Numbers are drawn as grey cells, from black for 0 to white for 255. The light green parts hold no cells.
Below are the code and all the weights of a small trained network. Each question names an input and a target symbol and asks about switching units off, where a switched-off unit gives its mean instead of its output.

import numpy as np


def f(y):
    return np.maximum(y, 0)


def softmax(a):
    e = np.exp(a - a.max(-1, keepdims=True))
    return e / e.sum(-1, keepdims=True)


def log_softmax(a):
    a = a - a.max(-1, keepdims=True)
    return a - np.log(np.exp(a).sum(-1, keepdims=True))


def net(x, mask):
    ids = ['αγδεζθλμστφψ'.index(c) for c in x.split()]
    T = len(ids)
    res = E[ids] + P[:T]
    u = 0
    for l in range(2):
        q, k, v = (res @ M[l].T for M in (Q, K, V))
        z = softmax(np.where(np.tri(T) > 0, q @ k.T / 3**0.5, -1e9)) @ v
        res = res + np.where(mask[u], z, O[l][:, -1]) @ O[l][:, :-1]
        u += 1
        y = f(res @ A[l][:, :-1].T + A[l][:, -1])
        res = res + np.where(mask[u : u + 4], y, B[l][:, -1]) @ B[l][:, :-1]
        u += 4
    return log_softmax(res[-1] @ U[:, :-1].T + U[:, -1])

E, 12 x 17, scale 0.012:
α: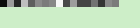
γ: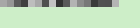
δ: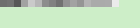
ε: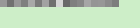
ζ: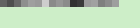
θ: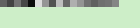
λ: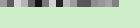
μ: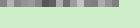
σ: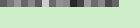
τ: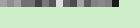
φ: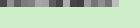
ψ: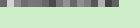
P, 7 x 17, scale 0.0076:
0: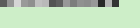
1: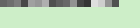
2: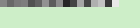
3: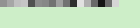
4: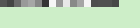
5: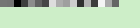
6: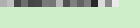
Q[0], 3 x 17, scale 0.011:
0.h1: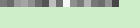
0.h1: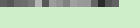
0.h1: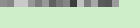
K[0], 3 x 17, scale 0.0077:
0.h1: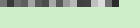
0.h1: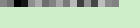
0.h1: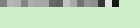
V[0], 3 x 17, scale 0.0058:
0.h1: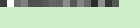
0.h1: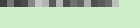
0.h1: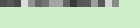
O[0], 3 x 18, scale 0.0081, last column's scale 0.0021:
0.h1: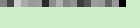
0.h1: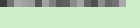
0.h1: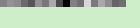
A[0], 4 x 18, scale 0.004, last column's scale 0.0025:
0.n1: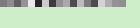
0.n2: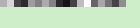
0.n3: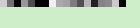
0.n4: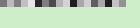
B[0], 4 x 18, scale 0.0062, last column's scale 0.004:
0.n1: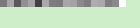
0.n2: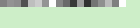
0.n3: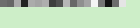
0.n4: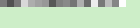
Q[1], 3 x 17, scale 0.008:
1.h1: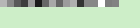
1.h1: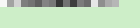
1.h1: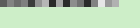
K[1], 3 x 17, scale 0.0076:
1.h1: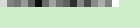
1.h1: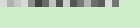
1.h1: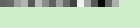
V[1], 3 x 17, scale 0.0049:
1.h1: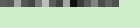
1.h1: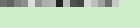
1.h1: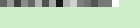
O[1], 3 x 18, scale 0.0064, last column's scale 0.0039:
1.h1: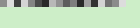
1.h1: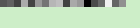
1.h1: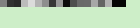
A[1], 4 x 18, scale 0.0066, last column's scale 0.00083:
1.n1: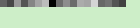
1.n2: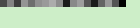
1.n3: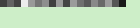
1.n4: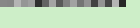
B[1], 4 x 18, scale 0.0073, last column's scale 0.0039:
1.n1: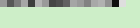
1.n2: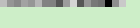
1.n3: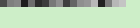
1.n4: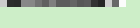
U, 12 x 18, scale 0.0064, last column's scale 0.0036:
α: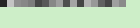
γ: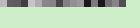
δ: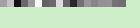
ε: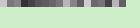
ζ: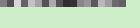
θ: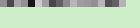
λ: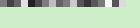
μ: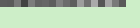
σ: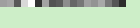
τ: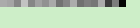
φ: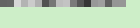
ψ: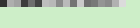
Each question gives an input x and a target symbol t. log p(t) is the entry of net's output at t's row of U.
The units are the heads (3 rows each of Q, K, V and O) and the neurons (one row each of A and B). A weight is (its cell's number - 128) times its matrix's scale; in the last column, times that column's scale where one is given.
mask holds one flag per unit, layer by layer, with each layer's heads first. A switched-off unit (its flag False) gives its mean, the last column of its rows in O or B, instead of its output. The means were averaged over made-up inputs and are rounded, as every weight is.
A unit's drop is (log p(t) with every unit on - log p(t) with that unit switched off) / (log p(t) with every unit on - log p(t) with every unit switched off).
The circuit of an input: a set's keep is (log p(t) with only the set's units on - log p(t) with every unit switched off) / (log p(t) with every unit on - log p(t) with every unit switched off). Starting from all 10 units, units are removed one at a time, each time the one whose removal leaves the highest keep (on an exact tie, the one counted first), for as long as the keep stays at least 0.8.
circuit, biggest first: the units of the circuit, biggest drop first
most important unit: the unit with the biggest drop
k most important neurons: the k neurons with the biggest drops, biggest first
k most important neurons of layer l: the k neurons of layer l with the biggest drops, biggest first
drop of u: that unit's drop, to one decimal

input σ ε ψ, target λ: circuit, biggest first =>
1.h1; 1.n4
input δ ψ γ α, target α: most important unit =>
1.n3
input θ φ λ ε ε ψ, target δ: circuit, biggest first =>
0.h1; 1.h1
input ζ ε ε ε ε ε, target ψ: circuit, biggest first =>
1.h1; 0.h1; 0.n2
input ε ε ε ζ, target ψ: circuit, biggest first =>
1.h1; 0.h1
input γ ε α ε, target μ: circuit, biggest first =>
1.n3; 1.h1; 0.n4
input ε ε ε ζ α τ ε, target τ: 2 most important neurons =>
1.n2; 0.n2
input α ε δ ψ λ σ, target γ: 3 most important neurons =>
1.n2; 0.n2; 1.n3
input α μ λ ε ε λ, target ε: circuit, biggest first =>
0.n3; 0.h1
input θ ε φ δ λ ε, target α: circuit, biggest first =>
1.h1; 1.n3; 0.h1; 1.n2
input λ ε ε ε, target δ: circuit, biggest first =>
0.h1; 1.h1
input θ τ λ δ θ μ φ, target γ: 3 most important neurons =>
1.n2; 0.n2; 1.n3
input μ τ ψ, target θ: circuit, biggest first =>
1.h1; 1.n1; 0.n4
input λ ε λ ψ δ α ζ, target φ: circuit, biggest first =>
0.h1
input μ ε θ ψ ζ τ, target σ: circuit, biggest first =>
1.h1; 0.h1; 0.n1
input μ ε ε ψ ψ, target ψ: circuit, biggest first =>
1.h1; 0.h1
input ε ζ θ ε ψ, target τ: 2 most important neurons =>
1.n2; 0.n2
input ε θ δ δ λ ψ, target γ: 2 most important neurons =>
1.n2; 0.n2
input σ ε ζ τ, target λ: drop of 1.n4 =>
0.3
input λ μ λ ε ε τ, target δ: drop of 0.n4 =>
0.0
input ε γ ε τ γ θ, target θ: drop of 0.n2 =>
0.1
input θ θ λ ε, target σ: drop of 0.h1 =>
0.3
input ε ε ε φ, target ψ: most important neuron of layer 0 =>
0.n2
